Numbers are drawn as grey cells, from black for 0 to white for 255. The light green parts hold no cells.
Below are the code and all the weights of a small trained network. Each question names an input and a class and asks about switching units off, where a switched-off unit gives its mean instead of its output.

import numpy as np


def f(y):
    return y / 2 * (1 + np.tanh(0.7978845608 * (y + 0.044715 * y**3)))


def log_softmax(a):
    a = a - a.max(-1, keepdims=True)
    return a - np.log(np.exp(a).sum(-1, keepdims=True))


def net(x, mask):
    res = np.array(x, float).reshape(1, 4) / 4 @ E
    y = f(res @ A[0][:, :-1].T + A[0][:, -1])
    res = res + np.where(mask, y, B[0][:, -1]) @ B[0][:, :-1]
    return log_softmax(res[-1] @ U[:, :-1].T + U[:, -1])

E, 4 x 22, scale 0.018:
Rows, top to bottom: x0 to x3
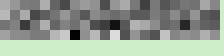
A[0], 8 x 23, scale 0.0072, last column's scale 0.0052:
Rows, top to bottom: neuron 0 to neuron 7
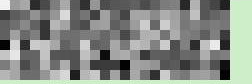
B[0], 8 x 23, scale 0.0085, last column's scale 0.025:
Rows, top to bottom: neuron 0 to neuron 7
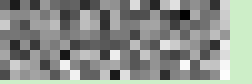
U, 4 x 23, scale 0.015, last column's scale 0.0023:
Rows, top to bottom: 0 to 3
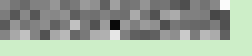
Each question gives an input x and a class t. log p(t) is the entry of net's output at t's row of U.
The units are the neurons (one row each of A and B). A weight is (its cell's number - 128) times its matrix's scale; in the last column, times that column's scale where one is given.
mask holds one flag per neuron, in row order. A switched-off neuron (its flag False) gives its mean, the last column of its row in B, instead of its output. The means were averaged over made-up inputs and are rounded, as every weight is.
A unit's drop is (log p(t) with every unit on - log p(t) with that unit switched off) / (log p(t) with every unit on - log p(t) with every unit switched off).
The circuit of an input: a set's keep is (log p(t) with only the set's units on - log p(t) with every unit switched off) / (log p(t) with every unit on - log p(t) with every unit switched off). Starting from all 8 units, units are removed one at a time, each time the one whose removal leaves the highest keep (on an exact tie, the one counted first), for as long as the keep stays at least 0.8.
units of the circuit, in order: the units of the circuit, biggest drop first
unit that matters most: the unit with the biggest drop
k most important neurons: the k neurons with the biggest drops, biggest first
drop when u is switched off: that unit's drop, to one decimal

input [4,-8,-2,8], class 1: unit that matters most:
neuron 4
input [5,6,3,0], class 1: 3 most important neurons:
[neuron 0; neuron 1; neuron 2]
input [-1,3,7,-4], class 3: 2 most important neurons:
[neuron 6; neuron 7]
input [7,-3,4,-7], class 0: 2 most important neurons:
[neuron 7; neuron 5]
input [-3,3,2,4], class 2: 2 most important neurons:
[neuron 7; neuron 4]
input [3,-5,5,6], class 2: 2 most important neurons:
[neuron 7; neuron 0]
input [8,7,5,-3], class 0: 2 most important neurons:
[neuron 5; neuron 4]
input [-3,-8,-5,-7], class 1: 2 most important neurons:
[neuron 7; neuron 4]
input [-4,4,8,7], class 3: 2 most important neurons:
[neuron 6; neuron 2]
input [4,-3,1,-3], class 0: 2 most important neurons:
[neuron 7; neuron 0]
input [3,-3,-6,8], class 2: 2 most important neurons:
[neuron 7; neuron 6]
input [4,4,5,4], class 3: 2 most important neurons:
[neuron 6; neuron 4]
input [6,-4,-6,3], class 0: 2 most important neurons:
[neuron 6; neuron 5]
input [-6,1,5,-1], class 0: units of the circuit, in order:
[neuron 1]
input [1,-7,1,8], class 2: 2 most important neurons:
[neuron 7; neuron 0]
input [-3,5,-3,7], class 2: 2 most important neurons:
[neuron 7; neuron 4]
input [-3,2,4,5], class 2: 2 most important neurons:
[neuron 7; neuron 5]
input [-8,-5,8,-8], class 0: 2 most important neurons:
[neuron 1; neuron 7]
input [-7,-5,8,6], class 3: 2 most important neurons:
[neuron 6; neuron 5]
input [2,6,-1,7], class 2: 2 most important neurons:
[neuron 7; neuron 4]
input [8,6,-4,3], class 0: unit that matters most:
neuron 5
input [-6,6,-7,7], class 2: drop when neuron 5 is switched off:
0.1
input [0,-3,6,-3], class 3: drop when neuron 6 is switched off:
0.5
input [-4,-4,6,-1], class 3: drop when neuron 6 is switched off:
0.9
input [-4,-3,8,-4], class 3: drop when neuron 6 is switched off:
0.7
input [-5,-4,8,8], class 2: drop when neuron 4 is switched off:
0.0
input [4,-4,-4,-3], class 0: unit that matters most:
neuron 6
